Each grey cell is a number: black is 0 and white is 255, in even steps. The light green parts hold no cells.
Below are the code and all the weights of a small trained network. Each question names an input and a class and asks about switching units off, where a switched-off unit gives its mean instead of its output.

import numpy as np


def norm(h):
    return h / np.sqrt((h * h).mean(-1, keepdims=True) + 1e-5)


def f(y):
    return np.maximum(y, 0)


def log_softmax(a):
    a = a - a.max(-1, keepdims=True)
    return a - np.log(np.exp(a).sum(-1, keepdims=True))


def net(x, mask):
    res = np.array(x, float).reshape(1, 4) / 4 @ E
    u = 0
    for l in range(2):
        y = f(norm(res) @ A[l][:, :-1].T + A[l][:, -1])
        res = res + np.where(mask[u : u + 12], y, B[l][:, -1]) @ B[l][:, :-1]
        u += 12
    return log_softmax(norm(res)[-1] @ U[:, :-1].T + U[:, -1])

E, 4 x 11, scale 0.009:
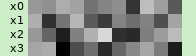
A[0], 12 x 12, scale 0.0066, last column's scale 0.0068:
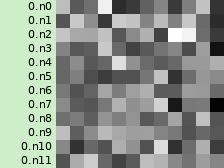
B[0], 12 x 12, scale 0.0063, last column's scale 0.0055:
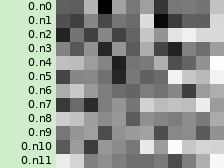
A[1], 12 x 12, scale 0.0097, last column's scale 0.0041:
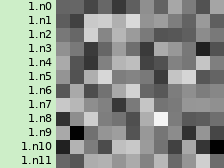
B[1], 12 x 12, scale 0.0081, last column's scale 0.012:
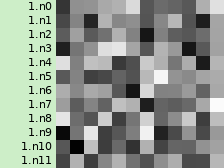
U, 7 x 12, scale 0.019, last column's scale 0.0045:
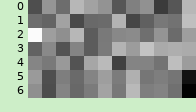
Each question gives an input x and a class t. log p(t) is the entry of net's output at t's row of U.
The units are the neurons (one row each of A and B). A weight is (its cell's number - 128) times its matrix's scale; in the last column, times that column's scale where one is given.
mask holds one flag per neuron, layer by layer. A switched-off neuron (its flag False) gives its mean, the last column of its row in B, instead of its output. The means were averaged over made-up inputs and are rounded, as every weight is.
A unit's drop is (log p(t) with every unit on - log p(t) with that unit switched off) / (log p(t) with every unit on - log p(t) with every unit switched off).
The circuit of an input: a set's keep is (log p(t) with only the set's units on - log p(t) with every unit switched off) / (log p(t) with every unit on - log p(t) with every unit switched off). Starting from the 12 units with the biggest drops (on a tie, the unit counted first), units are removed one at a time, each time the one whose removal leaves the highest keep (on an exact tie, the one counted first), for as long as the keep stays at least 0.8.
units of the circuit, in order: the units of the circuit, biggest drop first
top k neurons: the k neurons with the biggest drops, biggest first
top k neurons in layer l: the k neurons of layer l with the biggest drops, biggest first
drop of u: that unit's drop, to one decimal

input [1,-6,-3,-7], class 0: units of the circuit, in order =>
1.n1
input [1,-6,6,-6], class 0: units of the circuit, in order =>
1.n1, 1.n11
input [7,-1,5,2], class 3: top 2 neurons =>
0.n2, 1.n5
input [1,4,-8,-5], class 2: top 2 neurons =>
1.n8, 0.n11
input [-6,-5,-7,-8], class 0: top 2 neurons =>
1.n11, 1.n1
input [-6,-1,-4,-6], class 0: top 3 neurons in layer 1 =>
1.n11, 1.n1, 1.n5
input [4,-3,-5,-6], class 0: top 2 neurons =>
1.n1, 1.n11
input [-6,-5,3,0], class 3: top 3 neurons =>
0.n10, 0.n7, 0.n5
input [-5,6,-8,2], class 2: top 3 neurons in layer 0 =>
0.n11, 0.n1, 0.n5
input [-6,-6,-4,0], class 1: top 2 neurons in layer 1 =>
1.n10, 1.n5
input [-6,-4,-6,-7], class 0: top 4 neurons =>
1.n11, 1.n1, 0.n4, 1.n4
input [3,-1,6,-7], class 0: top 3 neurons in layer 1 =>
1.n1, 1.n11, 1.n2
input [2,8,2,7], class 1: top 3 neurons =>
1.n9, 0.n3, 0.n0
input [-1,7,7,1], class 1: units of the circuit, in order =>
1.n9
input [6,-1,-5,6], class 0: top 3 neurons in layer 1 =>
1.n0, 1.n3, 1.n7
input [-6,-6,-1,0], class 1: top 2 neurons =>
0.n1, 1.n10
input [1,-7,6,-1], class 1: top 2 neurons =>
1.n10, 0.n1
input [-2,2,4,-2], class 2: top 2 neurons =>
1.n4, 1.n0
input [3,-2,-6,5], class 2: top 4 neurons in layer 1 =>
1.n8, 1.n11, 1.n1, 1.n2
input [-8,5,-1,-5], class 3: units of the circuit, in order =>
0.n10
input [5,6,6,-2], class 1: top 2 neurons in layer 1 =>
1.n9, 1.n8
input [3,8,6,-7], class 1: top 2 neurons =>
1.n9, 0.n0
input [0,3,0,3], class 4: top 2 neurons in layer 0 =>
0.n1, 0.n5
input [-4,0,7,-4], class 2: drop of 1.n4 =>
0.2
